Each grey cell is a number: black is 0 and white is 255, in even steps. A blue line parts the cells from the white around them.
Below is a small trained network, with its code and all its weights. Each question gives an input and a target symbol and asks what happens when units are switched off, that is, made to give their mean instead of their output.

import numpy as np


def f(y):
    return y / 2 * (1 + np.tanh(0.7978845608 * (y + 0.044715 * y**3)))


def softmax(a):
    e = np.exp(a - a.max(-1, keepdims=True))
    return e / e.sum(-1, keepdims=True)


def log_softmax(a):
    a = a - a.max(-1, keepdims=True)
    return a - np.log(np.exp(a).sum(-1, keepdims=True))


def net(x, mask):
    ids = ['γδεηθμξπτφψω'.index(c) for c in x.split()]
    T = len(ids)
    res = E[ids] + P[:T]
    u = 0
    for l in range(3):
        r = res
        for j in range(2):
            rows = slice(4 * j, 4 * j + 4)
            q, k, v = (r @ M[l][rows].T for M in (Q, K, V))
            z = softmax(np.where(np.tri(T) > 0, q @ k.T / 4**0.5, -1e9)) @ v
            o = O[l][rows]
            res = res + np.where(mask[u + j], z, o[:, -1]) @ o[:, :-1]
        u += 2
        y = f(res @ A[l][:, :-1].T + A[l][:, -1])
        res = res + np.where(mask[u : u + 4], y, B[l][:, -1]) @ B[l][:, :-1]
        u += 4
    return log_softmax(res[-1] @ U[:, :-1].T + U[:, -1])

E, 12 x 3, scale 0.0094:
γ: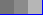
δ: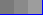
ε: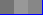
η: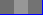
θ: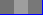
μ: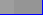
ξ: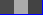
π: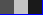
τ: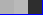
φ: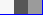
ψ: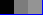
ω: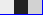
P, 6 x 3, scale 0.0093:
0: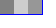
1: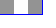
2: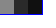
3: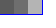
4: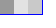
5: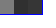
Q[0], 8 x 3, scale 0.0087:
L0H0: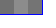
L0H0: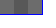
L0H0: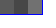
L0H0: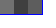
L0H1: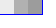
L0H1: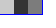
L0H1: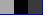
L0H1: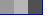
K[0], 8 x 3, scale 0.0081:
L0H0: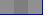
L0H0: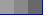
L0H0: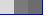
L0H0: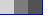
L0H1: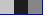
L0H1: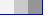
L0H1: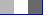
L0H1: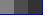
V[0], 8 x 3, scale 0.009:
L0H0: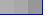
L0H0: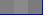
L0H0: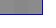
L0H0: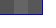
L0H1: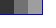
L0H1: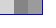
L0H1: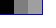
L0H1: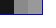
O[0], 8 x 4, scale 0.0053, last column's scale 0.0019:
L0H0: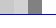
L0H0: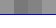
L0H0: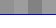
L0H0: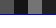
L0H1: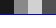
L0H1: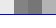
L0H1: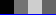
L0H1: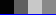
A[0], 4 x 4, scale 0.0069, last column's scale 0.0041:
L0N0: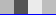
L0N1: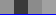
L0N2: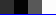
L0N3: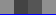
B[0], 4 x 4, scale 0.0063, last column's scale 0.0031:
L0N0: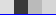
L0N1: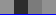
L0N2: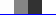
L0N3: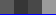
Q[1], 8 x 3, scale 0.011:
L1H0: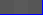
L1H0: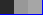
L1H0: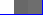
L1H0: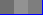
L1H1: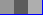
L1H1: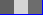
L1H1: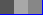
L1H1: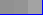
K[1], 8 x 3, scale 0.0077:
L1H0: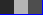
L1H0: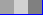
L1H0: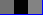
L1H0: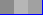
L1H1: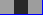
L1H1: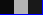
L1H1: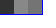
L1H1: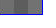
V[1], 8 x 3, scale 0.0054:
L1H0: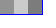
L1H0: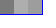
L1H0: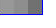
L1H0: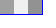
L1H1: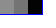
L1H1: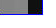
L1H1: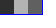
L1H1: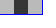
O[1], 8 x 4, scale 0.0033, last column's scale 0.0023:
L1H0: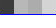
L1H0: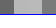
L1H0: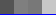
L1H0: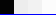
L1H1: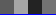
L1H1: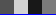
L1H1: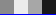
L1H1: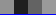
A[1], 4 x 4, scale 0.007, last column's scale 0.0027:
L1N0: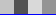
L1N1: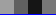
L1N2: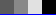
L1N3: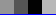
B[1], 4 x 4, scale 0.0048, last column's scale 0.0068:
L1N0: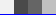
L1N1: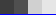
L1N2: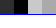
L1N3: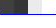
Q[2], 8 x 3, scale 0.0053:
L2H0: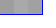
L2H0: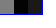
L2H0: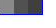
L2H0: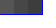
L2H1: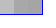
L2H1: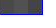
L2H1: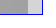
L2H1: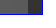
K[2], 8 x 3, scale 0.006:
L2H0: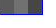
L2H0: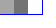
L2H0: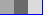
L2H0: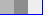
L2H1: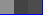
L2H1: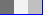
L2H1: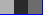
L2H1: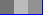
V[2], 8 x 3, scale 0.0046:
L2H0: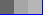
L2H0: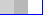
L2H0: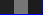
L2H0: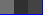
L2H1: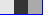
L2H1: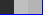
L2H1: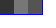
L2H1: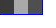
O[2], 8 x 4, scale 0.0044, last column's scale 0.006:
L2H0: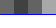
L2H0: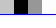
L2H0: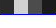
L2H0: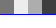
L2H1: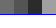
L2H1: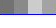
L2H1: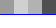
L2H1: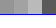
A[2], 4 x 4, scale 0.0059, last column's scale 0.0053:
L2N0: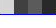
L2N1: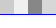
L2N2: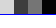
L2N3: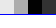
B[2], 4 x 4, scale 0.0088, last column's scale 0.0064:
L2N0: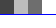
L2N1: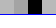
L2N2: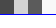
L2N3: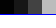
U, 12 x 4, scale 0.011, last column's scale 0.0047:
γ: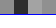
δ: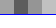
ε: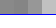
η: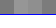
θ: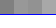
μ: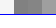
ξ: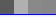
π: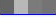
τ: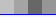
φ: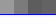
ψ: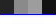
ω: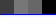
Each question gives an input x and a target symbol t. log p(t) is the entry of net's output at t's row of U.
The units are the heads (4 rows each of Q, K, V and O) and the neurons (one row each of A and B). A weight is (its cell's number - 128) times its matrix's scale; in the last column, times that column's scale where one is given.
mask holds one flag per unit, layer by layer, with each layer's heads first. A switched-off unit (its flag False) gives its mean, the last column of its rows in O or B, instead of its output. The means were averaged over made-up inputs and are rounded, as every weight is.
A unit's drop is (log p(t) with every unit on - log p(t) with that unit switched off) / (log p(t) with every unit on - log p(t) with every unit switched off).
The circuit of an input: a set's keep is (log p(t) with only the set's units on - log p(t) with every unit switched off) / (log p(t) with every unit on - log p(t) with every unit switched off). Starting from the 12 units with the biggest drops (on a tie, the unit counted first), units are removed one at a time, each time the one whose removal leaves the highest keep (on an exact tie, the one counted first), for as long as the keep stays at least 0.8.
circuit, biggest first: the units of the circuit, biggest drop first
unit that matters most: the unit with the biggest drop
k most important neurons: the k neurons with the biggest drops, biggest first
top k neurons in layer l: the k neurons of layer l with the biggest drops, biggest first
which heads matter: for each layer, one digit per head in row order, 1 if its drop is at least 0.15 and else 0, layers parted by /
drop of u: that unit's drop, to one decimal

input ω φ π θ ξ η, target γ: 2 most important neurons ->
L1N3; L1N1
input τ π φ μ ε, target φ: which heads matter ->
01 / 00 / 01
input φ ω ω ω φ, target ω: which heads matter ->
00 / 00 / 01
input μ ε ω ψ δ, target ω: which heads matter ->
01 / 10 / 01
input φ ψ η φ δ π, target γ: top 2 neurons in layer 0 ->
L0N2; L0N3
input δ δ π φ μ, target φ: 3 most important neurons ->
L2N3; L0N0; L2N1
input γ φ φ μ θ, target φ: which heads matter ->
01 / 00 / 01
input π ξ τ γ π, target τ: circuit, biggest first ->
L2N1; L1N3; L1N1; L1N2
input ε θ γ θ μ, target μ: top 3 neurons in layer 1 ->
L1N3; L1N1; L1N0
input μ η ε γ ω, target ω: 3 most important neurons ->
L1N0; L2N3; L2N2
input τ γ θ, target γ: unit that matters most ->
L1N3
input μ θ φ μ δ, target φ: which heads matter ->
01 / 00 / 01
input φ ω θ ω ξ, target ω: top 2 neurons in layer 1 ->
L1N0; L1N3
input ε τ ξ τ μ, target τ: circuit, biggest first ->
L2N1; L2H0; L1N3; L1N1
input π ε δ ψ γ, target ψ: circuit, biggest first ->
L0H1
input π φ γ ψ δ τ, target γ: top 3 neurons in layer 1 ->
L1N3; L1N1; L1N0
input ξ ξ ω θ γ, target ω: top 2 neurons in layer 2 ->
L2N3; L2N0
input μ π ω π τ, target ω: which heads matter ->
00 / 10 / 01
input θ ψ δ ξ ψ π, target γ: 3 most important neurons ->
L0N2; L2N2; L2N0
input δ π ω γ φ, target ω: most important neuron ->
L2N3
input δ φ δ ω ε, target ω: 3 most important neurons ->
L2N3; L0N0; L1N0
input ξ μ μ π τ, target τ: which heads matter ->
00 / 00 / 00
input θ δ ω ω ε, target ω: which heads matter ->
01 / 10 / 01
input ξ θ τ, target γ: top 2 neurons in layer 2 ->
L2N2; L2N0
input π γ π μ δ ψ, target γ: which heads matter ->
10 / 10 / 00
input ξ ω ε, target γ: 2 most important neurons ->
L1N3; L1N1
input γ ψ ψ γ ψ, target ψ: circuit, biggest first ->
L0H1
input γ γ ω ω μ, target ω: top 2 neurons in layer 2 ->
L2N3; L2N0
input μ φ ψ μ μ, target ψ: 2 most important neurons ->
L1N2; L0N2
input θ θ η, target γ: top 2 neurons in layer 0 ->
L0N3; L0N2
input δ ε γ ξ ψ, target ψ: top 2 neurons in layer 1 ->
L1N2; L1N0
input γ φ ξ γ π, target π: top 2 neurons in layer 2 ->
L2N1; L2N3
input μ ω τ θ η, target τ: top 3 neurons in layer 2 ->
L2N1; L2N0; L2N2
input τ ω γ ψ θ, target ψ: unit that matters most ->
L0H1
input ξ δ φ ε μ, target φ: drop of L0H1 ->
0.2
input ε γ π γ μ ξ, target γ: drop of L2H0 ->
0.1
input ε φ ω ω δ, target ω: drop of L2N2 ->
0.1
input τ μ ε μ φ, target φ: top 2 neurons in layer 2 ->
L2N3; L2N1
